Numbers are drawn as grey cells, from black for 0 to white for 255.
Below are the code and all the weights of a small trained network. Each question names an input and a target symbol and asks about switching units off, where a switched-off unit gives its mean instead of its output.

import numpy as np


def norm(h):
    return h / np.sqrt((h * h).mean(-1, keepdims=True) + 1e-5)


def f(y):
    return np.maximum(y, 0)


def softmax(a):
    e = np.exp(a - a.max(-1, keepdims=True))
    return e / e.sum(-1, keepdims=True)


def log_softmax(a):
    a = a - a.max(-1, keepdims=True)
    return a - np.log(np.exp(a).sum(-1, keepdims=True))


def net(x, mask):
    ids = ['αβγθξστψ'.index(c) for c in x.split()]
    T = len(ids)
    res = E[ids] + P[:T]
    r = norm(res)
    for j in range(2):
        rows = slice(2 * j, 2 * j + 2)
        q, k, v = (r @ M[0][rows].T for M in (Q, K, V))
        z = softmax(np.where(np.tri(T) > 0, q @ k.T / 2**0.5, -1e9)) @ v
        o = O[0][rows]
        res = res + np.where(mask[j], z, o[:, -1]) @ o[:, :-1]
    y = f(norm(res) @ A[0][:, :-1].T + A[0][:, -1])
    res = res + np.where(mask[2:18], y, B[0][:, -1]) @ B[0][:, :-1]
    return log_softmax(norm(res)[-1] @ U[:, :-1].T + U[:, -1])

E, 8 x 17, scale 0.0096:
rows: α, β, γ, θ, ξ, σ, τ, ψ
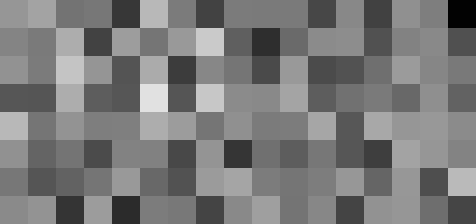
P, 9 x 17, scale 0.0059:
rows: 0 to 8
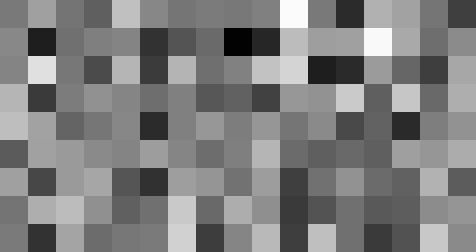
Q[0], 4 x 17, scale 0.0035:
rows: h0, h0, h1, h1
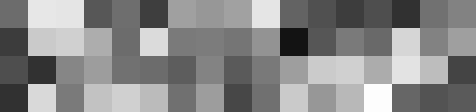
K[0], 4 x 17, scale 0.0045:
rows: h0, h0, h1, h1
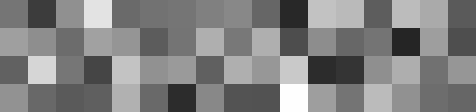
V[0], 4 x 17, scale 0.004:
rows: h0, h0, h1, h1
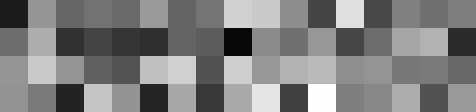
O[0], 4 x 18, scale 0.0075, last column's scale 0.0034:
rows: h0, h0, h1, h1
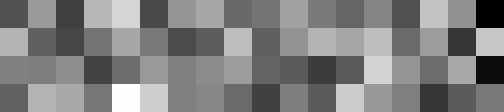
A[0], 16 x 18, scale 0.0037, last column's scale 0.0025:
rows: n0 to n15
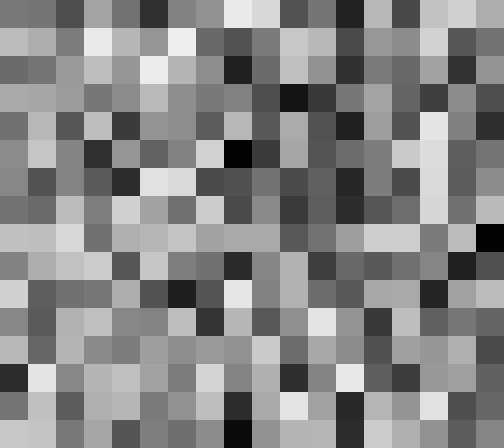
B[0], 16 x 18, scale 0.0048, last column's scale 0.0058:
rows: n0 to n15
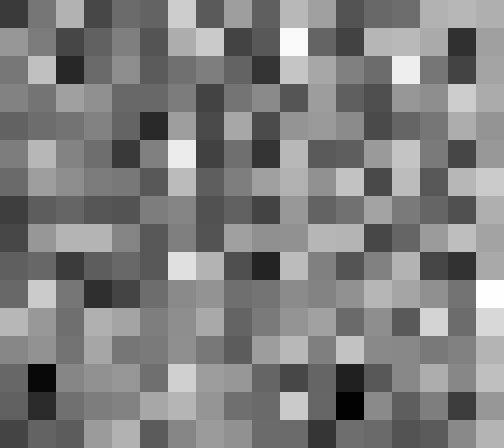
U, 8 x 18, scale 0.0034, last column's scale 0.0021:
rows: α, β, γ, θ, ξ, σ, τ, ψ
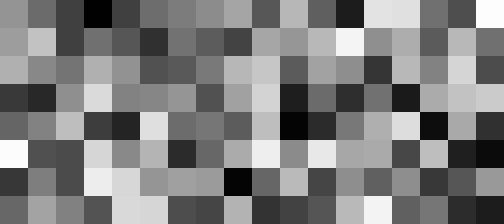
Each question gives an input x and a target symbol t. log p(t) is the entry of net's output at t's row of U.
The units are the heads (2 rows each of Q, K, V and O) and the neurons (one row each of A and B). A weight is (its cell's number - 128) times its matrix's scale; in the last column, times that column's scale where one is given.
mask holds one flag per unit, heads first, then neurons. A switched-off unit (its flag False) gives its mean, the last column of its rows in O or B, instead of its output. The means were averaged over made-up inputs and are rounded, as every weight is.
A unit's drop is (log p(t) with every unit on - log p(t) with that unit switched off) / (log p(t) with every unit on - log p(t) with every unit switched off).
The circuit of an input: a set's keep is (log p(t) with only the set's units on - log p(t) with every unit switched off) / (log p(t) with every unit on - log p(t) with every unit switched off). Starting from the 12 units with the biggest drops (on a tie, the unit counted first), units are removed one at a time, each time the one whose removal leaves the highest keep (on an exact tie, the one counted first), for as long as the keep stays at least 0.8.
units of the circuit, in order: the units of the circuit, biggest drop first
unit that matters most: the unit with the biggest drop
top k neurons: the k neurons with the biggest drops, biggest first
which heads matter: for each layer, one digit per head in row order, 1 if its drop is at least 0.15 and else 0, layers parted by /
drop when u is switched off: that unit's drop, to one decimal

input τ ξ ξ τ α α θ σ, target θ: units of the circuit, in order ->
[h1; n10]
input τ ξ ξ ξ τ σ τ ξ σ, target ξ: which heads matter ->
01
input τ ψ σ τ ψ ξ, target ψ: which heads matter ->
11
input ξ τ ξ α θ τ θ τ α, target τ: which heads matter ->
10
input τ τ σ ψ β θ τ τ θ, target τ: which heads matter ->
10
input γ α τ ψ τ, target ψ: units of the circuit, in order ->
[h1; h0]
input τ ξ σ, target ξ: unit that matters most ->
h0
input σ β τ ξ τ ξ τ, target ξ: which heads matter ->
01
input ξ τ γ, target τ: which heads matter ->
01
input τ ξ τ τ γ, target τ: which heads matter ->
11
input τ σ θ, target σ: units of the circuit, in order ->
[h0; h1]
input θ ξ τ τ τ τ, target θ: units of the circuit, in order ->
[n13; h0]
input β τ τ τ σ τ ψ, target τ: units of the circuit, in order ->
[h1; h0]
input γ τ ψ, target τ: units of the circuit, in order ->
[h1; n15]
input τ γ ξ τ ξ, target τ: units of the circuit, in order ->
[h0; h1; n15]
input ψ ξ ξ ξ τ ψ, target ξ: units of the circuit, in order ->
[h1; n3]
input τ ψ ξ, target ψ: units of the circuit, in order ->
[h1; h0]
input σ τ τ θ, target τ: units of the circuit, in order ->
[h0]
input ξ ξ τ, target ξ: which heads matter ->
10
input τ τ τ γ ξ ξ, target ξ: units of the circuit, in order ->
[h0]
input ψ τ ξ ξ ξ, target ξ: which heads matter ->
11
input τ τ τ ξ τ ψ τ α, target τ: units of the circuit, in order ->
[h0; h1]
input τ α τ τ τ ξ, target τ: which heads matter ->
10
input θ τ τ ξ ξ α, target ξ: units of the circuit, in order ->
[h1; h0]
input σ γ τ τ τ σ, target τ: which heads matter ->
01
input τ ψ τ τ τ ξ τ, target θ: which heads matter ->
10
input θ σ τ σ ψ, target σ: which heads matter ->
11
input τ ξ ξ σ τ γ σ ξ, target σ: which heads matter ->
10
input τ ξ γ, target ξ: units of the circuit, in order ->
[h0]
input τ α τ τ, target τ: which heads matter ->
11
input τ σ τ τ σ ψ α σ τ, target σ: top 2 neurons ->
[n11; n6]
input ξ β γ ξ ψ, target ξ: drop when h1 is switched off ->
0.2
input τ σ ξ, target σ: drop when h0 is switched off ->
0.5
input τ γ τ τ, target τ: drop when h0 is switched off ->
1.1
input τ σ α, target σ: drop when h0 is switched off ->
0.6
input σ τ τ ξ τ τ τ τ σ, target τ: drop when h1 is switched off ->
0.4
